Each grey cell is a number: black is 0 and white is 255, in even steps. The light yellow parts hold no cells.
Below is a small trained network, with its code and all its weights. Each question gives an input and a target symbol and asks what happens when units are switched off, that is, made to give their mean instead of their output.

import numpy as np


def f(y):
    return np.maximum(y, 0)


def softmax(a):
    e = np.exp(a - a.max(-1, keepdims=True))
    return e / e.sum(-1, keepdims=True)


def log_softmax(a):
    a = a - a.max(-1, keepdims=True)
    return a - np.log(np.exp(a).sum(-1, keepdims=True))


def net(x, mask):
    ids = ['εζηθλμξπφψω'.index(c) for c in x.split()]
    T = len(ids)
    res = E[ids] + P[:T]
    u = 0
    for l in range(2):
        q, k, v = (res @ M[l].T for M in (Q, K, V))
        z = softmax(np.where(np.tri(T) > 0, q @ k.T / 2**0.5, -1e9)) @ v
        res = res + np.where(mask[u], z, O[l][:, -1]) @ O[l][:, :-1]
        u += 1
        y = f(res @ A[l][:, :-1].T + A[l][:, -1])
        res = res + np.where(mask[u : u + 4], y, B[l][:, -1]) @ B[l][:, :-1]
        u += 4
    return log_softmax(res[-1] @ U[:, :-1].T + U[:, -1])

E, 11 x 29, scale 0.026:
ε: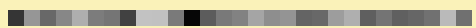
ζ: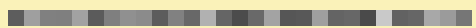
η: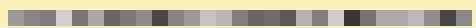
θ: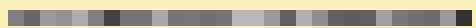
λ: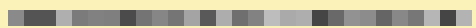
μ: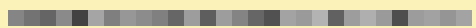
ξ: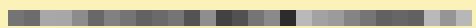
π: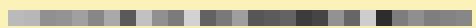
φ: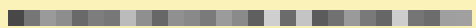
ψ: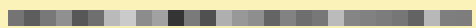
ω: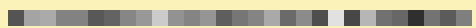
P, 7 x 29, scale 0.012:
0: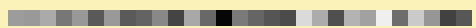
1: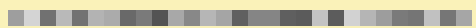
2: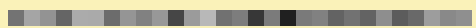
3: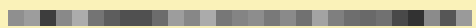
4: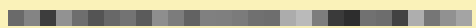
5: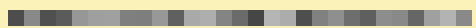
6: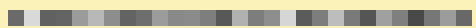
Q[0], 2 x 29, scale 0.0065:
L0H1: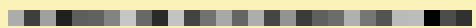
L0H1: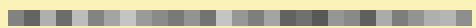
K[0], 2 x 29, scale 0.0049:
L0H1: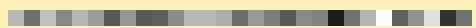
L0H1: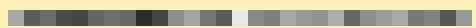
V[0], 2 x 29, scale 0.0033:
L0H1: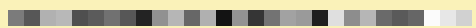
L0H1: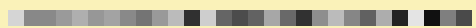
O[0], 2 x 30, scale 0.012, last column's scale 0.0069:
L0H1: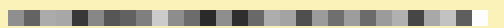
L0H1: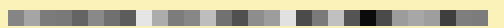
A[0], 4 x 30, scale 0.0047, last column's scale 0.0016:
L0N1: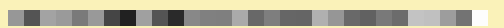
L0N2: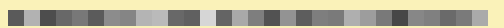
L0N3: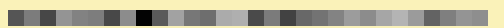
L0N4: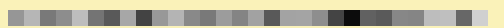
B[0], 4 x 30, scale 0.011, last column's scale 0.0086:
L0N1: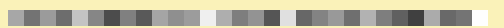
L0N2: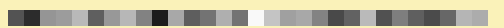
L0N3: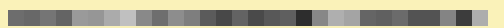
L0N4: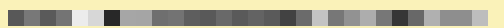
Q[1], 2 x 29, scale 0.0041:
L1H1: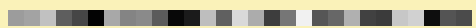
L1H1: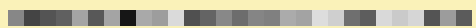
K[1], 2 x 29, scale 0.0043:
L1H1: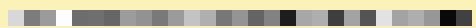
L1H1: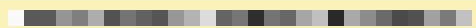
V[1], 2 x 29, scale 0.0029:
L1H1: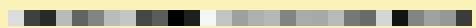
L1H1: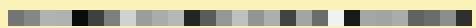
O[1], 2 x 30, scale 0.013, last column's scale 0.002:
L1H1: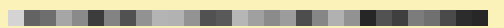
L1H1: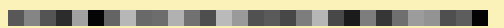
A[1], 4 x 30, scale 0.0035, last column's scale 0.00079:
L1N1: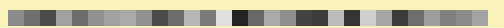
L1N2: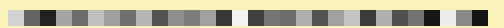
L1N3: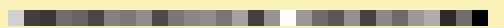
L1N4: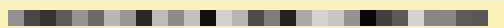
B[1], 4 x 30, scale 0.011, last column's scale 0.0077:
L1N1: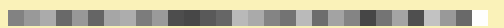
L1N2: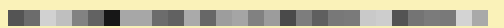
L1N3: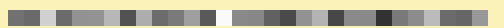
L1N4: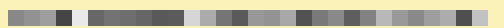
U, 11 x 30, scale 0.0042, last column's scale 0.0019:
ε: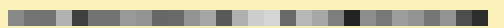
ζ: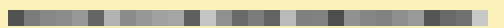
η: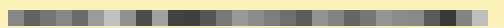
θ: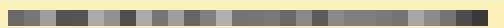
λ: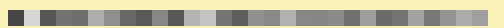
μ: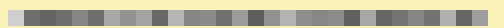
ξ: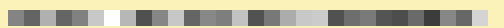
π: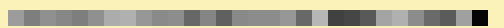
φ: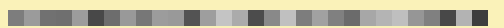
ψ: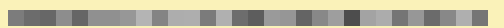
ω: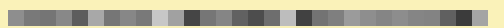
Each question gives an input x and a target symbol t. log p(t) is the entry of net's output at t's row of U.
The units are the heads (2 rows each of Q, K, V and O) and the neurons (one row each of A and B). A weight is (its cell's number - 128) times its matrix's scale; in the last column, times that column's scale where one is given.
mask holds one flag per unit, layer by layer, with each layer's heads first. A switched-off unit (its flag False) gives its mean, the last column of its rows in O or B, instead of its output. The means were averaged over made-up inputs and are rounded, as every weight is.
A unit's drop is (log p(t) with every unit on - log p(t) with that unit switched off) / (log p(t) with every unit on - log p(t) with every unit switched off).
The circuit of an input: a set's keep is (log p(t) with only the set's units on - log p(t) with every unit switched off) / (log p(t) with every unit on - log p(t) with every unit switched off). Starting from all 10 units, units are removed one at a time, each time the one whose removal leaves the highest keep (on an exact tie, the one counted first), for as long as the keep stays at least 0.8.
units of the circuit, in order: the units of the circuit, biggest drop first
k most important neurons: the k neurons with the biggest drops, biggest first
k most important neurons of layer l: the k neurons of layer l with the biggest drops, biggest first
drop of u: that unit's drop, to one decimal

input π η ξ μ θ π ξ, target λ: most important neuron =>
[L0N2]
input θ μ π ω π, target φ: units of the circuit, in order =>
[L1H1 L0N1]
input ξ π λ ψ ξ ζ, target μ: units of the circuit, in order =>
[L1H1 L0H1 L1N4]
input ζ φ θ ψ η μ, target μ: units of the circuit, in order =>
[L1H1 L1N4 L0H1]
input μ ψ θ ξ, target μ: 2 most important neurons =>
[L1N4 L0N4]
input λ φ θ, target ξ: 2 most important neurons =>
[L0N3 L1N2]
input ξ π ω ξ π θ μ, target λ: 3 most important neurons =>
[L0N4 L0N1 L0N2]
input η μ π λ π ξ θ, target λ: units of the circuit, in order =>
[L1H1 L0N4]
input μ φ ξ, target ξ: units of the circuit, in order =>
[L0H1 L0N3]
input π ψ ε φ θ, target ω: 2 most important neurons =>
[L0N4 L0N2]
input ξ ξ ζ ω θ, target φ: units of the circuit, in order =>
[L1H1 L0N1 L0H1]
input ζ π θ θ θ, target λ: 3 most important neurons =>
[L0N4 L0N2 L1N1]
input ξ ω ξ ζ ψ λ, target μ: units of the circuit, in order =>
[L1N4 L1H1 L0H1]
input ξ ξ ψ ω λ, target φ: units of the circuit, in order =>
[L1H1]
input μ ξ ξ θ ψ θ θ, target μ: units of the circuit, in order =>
[L1H1 L1N4 L0H1]
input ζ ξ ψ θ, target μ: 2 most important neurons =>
[L1N4 L0N4]
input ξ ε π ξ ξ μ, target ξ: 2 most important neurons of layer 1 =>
[L1N3 L1N1]
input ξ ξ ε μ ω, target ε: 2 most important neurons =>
[L0N2 L0N1]
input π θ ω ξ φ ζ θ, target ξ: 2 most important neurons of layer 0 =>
[L0N3 L0N4]
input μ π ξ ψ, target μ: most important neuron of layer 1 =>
[L1N4]
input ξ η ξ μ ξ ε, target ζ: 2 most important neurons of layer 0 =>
[L0N2 L0N4]
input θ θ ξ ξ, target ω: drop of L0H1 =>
0.4
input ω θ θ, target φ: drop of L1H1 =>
1.0
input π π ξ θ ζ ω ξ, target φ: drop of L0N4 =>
0.1
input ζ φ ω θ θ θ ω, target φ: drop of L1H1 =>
1.6
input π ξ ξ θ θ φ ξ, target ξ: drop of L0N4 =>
-0.1
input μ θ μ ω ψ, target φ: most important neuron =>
[L1N4]
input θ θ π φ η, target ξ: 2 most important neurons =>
[L0N3 L1N1]
